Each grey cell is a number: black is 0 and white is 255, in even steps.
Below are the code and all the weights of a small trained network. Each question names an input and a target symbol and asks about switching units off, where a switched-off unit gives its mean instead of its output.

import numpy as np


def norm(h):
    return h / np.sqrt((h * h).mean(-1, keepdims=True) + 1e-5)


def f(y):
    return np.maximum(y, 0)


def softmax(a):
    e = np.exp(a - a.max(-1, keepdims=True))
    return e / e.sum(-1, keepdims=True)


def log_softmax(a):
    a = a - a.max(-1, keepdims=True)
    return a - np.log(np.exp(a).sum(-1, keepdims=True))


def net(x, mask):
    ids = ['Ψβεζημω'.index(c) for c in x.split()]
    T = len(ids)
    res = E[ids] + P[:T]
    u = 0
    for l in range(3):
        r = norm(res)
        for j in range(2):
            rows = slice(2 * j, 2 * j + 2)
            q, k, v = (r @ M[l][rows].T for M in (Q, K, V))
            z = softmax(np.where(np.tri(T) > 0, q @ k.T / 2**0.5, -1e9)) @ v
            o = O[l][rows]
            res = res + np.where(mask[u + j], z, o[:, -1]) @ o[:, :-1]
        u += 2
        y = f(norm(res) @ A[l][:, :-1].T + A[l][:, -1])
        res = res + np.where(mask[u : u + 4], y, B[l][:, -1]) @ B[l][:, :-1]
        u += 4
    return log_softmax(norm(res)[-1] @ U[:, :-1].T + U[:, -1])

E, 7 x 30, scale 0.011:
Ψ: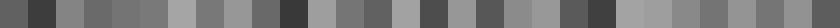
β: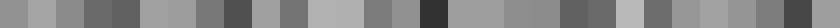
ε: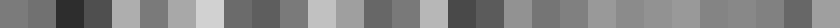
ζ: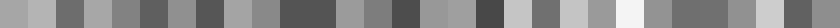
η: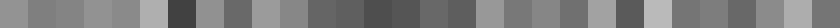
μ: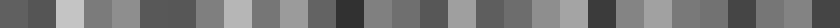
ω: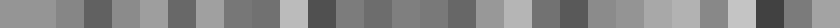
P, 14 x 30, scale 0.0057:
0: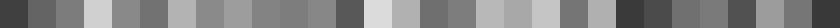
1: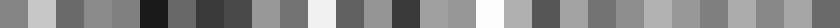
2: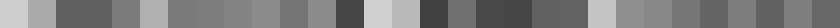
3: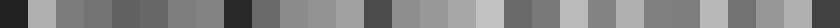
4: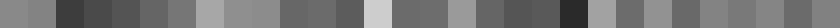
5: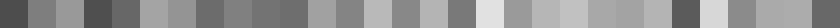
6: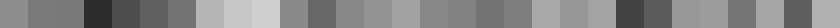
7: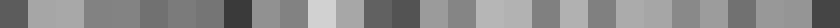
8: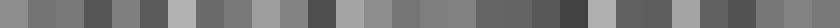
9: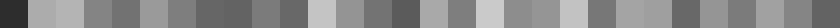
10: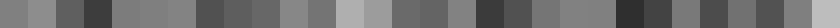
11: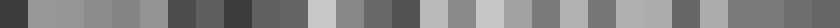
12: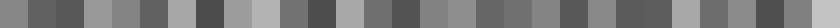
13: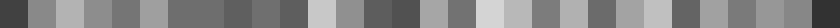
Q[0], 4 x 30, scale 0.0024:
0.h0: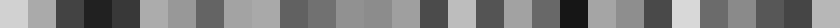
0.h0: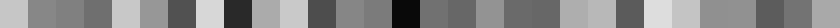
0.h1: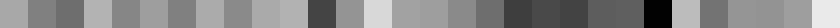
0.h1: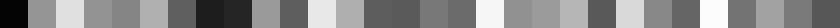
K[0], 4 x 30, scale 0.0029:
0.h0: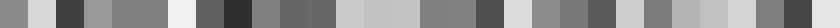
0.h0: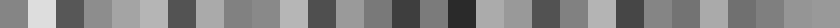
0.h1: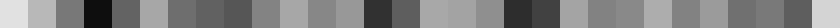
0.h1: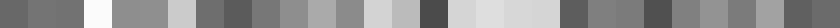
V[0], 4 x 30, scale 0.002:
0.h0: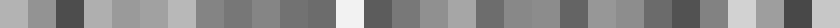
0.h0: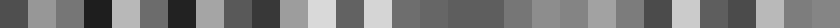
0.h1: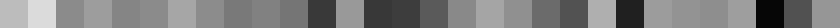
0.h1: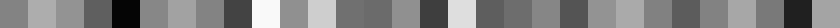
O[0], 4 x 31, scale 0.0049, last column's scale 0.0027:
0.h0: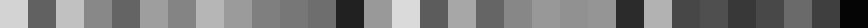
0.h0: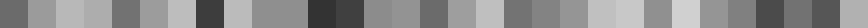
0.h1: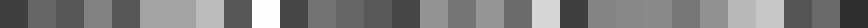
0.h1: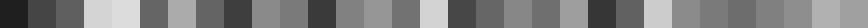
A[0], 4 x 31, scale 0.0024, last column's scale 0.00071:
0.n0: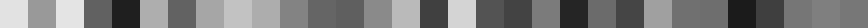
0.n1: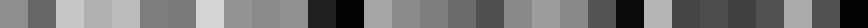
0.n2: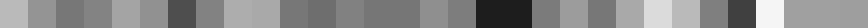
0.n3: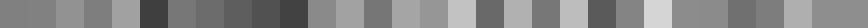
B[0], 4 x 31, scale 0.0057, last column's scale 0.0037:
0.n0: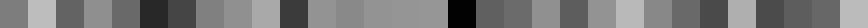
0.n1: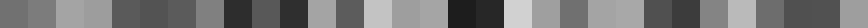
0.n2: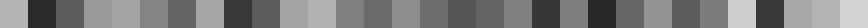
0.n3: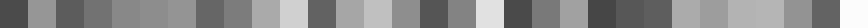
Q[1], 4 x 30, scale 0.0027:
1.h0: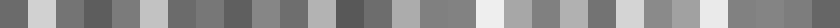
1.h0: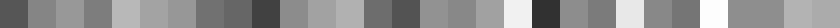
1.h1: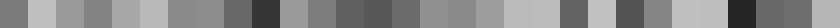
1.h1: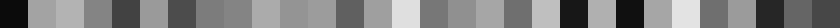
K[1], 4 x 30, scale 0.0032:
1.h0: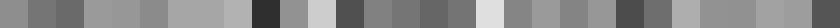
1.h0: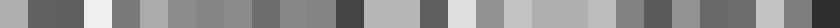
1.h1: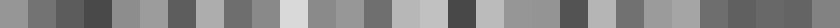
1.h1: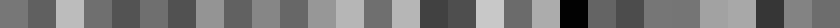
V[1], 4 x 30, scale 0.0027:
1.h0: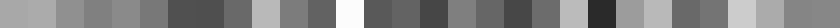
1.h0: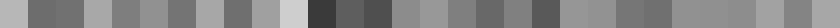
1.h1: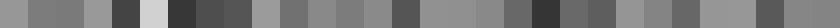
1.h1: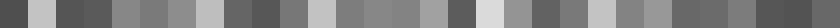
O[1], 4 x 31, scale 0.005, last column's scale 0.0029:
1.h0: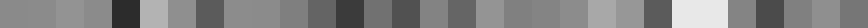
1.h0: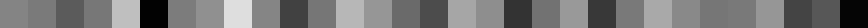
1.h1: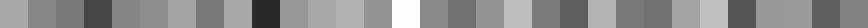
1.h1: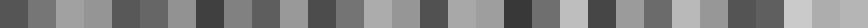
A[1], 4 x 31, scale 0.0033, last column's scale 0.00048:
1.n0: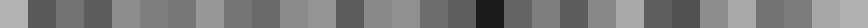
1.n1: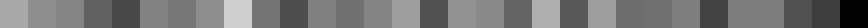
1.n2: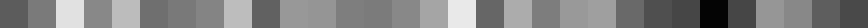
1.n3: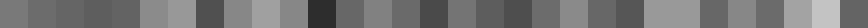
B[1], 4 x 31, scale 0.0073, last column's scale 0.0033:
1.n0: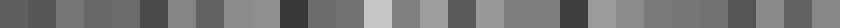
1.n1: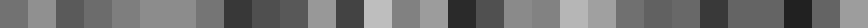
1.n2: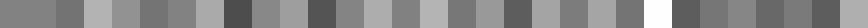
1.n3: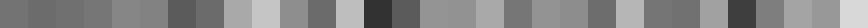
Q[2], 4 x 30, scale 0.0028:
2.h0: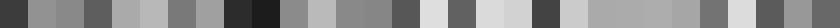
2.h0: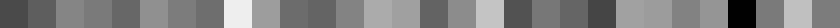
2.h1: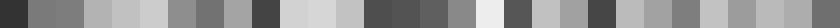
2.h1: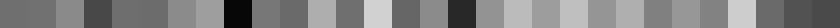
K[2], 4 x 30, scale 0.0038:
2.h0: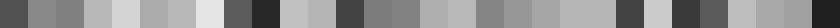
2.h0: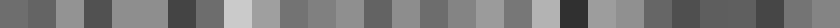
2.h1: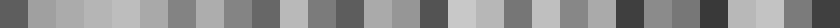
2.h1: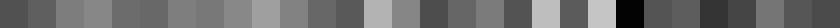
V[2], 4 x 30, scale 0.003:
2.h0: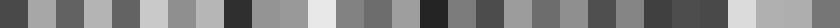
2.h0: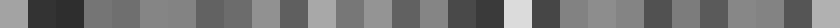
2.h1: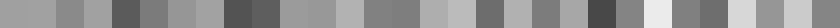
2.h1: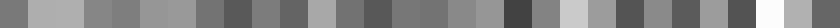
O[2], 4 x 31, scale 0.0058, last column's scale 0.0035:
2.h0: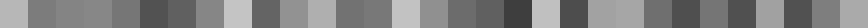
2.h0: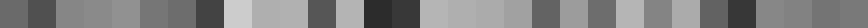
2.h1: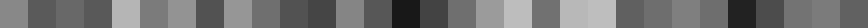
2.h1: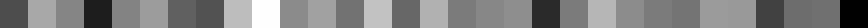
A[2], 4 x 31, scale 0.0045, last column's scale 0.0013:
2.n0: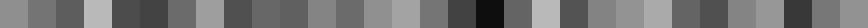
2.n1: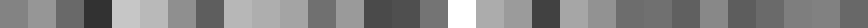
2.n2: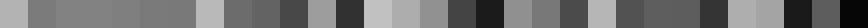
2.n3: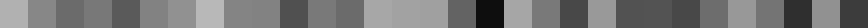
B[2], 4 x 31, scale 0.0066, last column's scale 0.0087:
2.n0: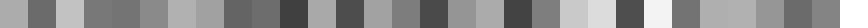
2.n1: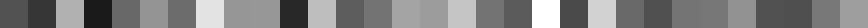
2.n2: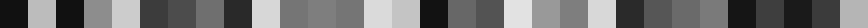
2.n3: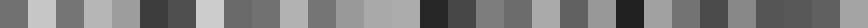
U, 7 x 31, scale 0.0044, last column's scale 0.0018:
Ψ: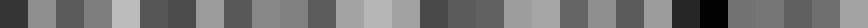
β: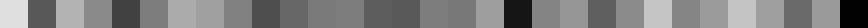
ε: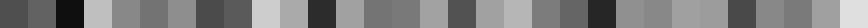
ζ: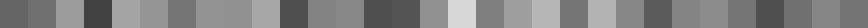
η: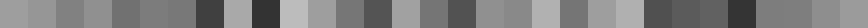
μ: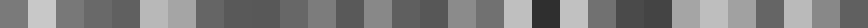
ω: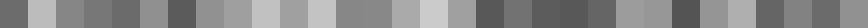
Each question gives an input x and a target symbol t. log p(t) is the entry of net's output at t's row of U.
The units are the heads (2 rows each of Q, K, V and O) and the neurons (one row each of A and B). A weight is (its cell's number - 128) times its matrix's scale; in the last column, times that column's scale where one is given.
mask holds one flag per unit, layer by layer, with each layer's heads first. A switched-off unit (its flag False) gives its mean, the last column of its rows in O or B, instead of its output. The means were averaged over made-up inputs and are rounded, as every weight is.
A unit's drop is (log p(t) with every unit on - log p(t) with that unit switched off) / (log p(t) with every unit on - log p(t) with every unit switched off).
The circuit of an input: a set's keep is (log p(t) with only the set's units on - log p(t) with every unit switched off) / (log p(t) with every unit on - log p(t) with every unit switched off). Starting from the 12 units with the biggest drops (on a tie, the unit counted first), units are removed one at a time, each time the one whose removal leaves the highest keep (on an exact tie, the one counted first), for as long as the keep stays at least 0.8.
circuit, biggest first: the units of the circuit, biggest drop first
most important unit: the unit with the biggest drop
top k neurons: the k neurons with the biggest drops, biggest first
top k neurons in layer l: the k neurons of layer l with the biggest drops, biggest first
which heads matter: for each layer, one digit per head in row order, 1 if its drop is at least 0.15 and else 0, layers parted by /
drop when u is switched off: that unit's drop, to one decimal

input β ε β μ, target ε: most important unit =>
0.h0
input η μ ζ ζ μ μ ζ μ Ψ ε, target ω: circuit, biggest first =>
2.h1, 0.h1
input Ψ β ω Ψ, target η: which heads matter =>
00 / 10 / 11
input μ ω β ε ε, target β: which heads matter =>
00 / 01 / 11
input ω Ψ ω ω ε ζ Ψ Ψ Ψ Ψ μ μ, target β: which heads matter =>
11 / 11 / 11
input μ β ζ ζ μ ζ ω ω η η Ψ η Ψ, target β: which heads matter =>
10 / 11 / 11
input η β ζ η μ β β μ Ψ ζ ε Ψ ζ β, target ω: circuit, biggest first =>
2.h1, 2.n0, 2.n2
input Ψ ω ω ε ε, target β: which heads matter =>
11 / 01 / 11
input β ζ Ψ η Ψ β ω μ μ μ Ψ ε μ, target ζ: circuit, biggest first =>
1.n3, 2.n1, 2.h1
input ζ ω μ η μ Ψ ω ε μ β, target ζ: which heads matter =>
10 / 00 / 01
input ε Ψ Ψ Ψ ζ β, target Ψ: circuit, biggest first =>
1.h0, 0.h0
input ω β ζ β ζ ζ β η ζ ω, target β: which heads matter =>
01 / 10 / 11
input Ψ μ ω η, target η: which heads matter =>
00 / 00 / 10
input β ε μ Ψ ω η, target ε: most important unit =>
0.h1
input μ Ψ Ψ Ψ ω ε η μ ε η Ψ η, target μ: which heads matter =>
11 / 00 / 10
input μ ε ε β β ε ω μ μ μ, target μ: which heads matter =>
11 / 00 / 10
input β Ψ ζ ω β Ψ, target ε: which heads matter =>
01 / 00 / 00
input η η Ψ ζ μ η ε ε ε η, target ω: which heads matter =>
11 / 00 / 01
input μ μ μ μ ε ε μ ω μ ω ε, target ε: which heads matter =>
10 / 11 / 11
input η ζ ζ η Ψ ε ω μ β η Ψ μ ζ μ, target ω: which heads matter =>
11 / 00 / 01
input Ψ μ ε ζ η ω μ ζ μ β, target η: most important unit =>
2.h0
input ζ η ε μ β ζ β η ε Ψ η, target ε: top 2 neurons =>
1.n3, 0.n1
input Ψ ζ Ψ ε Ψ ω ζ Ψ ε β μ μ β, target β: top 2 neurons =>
0.n0, 0.n3
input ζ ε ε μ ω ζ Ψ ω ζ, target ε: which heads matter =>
00 / 11 / 11
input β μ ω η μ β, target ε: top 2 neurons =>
2.n0, 2.n1
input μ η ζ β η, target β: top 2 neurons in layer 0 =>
0.n1, 0.n3
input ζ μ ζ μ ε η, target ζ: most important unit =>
2.h1
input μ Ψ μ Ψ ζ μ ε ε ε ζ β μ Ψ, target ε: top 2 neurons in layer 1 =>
1.n3, 1.n1
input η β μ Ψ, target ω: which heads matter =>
01 / 00 / 01
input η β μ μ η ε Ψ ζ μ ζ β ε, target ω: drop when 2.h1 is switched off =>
0.8
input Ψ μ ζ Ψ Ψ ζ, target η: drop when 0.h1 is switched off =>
0.1
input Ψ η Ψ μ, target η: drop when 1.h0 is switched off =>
0.2
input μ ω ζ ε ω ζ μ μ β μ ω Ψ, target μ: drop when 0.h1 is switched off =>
0.2
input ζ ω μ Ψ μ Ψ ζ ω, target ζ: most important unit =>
0.h0
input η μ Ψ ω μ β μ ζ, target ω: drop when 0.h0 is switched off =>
0.1
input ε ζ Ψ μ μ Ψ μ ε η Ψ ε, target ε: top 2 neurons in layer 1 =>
1.n3, 1.n0
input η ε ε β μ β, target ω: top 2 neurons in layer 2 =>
2.n0, 2.n2
